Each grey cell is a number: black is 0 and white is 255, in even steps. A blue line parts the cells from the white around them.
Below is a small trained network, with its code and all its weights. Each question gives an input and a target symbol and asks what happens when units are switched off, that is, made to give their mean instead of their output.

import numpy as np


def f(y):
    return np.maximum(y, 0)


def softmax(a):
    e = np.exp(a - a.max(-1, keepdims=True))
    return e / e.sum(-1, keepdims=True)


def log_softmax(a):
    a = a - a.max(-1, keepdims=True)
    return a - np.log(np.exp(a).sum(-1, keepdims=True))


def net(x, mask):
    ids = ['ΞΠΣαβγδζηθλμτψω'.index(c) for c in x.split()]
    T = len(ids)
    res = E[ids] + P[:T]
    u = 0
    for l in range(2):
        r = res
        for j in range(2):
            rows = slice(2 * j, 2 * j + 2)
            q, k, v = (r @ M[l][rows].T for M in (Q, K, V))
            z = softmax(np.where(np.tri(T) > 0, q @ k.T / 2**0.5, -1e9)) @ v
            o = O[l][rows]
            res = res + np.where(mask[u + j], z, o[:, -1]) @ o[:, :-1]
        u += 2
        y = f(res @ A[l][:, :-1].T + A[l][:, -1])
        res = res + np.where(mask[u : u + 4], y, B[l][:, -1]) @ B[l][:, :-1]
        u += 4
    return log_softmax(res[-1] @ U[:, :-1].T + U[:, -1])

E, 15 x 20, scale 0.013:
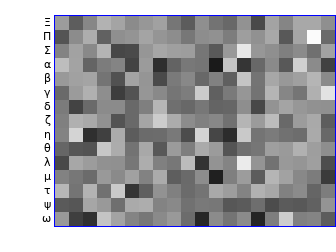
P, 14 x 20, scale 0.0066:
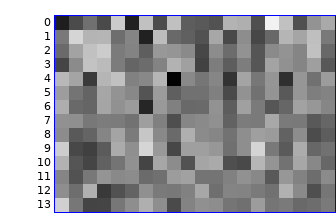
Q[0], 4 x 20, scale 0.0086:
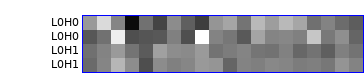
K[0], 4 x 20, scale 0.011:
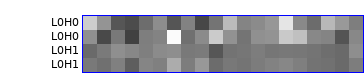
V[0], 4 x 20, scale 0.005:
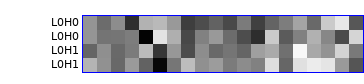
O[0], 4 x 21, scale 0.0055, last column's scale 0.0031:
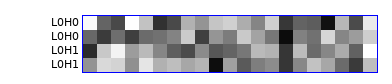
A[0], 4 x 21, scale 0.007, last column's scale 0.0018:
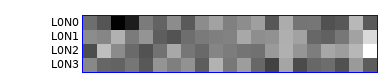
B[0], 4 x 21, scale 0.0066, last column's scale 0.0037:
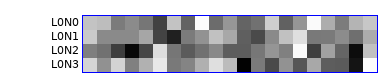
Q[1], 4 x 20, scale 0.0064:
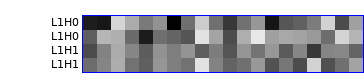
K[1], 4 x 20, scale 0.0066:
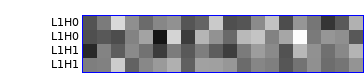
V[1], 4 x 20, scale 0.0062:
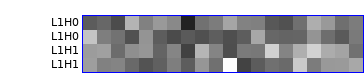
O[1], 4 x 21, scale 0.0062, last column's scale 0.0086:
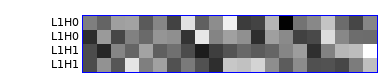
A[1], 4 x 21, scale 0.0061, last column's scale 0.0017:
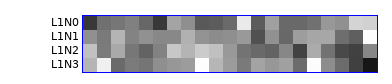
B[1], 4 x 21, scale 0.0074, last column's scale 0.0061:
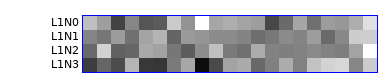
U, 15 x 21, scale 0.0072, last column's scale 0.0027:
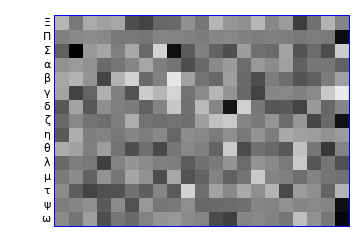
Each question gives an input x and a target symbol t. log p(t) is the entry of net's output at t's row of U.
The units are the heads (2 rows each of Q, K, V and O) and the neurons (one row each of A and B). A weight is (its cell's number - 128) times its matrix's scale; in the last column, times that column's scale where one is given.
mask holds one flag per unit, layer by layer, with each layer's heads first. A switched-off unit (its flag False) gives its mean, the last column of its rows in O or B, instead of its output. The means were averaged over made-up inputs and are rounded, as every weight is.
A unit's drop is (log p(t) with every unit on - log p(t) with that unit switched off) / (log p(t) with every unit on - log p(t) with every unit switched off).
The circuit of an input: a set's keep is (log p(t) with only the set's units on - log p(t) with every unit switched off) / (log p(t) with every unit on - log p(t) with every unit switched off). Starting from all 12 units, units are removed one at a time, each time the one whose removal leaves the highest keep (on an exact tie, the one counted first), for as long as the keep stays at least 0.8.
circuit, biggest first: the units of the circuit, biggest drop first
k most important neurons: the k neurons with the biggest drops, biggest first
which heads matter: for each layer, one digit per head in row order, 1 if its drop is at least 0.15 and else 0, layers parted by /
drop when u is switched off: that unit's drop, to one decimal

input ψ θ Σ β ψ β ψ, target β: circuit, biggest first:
(L0N3; L0H1; L1H1; L1N3)
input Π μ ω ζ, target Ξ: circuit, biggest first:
(L0H0; L1H0; L0N1)
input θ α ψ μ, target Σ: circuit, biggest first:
(L1N0; L1N2)
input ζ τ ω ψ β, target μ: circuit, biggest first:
(L1H0; L0H0)
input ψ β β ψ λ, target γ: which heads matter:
10 / 00
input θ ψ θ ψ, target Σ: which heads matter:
01 / 10
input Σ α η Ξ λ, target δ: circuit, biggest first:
(L0H0; L1H0)
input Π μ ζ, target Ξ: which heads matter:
10 / 10
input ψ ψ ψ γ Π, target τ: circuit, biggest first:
(L0N2; L0H1)
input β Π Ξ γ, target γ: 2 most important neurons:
(L1N0; L0N3)
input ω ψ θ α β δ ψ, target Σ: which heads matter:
01 / 00
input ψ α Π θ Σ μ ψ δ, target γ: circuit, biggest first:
(L0N3; L1N0)
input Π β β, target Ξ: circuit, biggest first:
(L0H0; L1H0)
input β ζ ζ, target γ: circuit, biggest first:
(L0H0; L1N0; L0N3)
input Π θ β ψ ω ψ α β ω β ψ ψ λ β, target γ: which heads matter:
11 / 00
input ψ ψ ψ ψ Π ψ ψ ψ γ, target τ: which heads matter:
01 / 00
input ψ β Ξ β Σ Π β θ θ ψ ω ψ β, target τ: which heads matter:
11 / 00
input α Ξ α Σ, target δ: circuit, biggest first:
(L1H0)
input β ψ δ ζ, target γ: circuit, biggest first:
(L0H0; L0N3; L1N0)
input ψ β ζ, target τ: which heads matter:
01 / 00
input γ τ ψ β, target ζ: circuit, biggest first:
(L1H1; L0N2; L0H0)
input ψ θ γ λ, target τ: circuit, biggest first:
(L0N2; L0H1; L0H0)
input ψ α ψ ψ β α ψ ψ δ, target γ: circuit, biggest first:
(L0N3; L1N0; L0N2)
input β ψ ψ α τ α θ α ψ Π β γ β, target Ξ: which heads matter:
10 / 00
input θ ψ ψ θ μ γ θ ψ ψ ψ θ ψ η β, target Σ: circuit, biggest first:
(L1H0; L1N0)
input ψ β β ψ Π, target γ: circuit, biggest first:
(L0H0; L1N0; L0N3)
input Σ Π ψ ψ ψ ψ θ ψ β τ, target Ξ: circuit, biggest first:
(L0N1; L0H0)
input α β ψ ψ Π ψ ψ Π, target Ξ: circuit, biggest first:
(L0H0; L1H0; L0H1)
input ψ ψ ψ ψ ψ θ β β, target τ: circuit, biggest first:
(L0H1; L0N2)
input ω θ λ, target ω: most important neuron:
(L0N3)
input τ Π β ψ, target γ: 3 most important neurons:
(L1N0; L0N3; L0N1)
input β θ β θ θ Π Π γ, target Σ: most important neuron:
(L0N2)
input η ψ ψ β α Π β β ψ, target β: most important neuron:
(L0N3)
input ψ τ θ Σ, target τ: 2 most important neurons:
(L0N2; L0N3)
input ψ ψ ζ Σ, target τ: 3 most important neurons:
(L0N2; L0N3; L0N0)
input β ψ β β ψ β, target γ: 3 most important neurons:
(L0N3; L1N0; L1N2)
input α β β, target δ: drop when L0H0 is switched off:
0.3
